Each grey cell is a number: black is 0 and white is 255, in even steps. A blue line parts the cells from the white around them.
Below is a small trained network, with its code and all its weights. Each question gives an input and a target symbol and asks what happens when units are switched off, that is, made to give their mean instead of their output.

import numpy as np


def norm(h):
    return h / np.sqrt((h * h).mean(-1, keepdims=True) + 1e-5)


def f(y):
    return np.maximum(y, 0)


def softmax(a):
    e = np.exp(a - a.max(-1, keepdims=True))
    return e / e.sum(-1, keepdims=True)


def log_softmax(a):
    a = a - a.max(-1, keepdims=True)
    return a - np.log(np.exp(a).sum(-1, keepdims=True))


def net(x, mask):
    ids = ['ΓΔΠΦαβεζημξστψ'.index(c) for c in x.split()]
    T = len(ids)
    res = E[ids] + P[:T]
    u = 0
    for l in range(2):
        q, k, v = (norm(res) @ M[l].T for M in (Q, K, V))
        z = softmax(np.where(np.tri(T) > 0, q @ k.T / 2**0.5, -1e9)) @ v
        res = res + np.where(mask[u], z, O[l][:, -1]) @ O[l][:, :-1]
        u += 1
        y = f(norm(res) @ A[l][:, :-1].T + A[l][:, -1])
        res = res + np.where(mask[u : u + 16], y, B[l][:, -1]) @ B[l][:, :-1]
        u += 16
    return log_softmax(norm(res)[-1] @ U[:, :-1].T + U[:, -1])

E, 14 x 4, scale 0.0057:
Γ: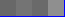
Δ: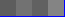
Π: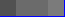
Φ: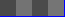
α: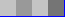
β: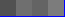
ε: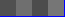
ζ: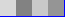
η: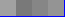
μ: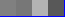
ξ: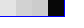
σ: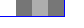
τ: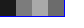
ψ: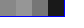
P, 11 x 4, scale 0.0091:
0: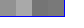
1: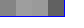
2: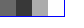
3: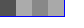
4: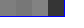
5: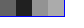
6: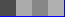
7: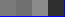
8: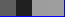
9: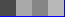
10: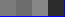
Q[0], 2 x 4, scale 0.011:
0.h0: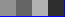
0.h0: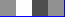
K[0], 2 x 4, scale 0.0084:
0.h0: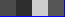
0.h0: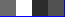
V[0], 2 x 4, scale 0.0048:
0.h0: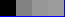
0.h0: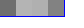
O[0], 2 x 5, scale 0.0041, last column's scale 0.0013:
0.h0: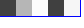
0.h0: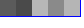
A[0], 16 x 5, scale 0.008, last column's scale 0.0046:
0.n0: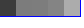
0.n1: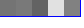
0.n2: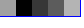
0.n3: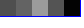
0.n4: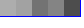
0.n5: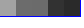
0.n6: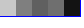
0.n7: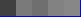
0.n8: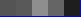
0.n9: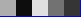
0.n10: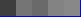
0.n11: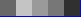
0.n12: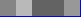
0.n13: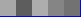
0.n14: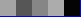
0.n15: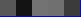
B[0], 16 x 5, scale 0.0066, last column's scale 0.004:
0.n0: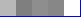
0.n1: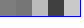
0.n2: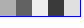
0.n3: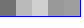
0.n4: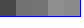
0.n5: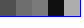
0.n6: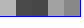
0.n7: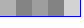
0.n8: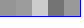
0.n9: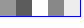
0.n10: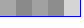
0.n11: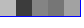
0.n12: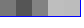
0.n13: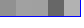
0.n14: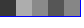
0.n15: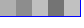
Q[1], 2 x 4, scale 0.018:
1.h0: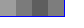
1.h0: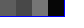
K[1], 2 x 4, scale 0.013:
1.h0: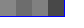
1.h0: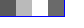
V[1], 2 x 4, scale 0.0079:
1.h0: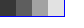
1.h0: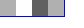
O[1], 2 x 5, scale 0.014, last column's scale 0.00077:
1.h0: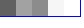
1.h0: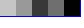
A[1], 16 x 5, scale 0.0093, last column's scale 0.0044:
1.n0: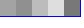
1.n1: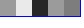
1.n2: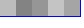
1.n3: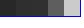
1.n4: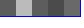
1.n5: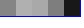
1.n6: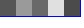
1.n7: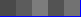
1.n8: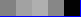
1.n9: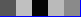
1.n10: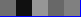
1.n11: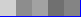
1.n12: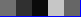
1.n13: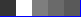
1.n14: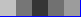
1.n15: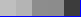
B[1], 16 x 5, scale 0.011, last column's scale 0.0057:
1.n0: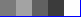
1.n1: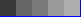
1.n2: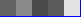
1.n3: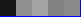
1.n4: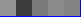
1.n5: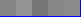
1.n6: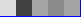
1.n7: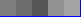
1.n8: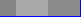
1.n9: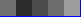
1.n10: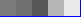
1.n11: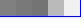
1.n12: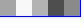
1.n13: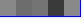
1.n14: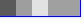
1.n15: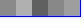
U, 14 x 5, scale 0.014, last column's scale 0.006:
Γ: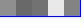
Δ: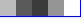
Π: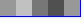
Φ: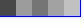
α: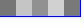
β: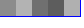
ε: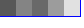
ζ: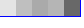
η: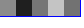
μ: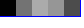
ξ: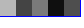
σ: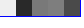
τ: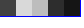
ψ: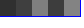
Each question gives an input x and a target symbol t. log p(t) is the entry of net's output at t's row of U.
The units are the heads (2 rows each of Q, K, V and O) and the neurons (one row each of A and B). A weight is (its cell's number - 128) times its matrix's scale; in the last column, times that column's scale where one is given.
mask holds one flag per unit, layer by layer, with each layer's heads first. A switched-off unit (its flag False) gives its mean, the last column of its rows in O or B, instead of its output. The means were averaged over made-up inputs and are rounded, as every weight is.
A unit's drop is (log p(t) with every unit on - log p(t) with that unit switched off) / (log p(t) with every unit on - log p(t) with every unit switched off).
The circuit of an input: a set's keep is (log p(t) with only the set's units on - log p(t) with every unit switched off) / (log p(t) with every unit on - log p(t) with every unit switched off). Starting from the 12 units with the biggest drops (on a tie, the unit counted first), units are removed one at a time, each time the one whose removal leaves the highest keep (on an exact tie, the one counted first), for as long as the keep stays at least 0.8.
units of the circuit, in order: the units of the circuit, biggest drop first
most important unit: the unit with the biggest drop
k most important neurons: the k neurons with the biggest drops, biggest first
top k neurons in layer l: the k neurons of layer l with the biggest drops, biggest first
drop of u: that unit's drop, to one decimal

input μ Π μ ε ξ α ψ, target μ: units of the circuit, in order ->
1.h0; 0.n12
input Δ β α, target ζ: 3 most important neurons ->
0.n2; 1.n6; 0.n9
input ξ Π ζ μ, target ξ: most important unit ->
0.h0
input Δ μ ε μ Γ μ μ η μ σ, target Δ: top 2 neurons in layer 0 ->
0.n2; 0.n9
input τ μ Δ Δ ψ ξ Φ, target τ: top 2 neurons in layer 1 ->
1.n0; 1.n11
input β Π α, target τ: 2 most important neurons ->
0.n12; 1.n0
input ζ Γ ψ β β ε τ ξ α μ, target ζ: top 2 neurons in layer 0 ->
0.n9; 0.n5
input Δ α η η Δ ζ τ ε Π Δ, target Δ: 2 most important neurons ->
0.n2; 0.n9
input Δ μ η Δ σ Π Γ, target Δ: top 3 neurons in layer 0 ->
0.n2; 0.n9; 0.n12
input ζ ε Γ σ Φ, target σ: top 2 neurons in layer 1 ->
1.n0; 1.n2
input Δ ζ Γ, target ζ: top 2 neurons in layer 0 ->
0.n2; 0.n9
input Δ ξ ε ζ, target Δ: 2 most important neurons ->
0.n2; 0.n9
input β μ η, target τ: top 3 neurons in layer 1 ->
1.n0; 1.n2; 1.n1
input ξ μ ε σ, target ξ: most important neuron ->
0.n2
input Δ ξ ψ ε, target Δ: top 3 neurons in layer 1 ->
1.n6; 1.n9; 1.n0
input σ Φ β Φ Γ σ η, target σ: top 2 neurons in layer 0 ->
0.n9; 0.n2
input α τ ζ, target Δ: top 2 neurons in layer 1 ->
1.n2; 1.n11
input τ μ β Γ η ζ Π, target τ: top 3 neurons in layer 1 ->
1.n0; 1.n11; 1.n10
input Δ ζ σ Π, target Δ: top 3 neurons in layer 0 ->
0.n2; 0.n9; 0.n12
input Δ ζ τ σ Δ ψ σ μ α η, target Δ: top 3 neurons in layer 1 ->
1.n6; 1.n9; 1.n0
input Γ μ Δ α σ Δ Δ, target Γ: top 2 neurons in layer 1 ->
1.n6; 1.n9
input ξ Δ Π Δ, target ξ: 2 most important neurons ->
0.n9; 0.n2
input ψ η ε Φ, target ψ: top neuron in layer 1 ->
1.n3
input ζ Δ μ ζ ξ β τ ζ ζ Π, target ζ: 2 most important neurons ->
0.n9; 0.n5
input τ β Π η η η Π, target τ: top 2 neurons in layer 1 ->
1.n0; 1.n11
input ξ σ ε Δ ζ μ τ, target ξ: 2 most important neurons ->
0.n2; 0.n9
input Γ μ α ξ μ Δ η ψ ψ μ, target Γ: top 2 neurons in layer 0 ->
0.n2; 0.n9
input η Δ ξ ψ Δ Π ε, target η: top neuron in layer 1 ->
1.n0
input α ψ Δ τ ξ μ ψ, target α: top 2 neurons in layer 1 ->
1.n14; 1.n1
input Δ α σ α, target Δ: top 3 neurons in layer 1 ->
1.n6; 1.n9; 1.n0
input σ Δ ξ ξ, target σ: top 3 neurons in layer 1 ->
1.n0; 1.n2; 1.n11
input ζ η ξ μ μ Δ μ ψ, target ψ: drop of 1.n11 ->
0.1
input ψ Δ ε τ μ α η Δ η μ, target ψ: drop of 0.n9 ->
0.5
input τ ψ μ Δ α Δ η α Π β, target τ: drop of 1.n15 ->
0.0
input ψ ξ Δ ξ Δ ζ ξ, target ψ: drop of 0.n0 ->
0.1
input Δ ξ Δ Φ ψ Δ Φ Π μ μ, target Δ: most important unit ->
0.n2
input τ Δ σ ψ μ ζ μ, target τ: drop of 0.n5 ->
0.2
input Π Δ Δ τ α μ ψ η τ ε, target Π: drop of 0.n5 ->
0.2
